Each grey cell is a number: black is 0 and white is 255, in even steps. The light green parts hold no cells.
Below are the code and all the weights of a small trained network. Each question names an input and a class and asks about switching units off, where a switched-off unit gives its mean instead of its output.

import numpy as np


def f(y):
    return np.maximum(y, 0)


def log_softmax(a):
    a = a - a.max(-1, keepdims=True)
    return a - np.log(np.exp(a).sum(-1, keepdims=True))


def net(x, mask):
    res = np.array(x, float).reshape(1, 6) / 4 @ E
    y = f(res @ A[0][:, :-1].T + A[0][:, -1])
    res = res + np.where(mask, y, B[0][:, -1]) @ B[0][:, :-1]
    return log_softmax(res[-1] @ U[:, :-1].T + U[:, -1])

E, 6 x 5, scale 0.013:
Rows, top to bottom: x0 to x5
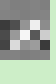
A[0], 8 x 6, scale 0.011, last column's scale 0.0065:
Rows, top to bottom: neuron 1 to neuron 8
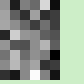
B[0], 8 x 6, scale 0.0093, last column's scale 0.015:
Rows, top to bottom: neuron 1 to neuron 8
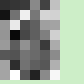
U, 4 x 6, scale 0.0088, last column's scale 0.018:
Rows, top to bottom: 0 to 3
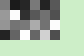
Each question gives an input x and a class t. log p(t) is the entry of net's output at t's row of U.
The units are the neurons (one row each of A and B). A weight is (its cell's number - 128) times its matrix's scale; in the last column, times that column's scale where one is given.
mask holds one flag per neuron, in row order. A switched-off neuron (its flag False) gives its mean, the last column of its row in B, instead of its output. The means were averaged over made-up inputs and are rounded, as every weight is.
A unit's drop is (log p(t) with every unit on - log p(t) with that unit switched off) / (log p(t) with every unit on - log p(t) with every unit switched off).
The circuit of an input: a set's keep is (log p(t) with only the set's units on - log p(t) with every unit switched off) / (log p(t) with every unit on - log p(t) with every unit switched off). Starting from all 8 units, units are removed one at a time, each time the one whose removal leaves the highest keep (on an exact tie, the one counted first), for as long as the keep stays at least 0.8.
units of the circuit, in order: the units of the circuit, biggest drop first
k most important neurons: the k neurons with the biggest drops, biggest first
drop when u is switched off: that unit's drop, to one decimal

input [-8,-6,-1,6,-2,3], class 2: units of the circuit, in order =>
(neuron 2)
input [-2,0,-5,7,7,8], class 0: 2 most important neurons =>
(neuron 4; neuron 2)
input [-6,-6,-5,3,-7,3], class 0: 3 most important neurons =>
(neuron 1; neuron 8; neuron 2)
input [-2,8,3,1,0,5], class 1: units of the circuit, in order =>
(neuron 2; neuron 4)
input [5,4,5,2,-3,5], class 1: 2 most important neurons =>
(neuron 8; neuron 2)
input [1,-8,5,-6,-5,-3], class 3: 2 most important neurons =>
(neuron 2; neuron 4)
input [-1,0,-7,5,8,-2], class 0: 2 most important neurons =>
(neuron 4; neuron 8)
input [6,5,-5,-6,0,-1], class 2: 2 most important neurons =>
(neuron 8; neuron 2)
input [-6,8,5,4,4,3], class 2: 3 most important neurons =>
(neuron 2; neuron 4; neuron 3)
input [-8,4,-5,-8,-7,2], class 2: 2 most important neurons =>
(neuron 2; neuron 3)
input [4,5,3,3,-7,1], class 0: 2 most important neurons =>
(neuron 1; neuron 2)
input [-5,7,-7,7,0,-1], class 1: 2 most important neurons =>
(neuron 2; neuron 3)
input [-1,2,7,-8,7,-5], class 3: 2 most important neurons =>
(neuron 2; neuron 1)
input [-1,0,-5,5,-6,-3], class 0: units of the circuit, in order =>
(neuron 1)
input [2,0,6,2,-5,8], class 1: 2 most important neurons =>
(neuron 8; neuron 4)
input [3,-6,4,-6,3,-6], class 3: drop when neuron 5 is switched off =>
0.0
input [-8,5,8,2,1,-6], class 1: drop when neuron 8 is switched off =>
0.7
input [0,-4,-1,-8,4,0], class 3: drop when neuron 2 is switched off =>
0.9
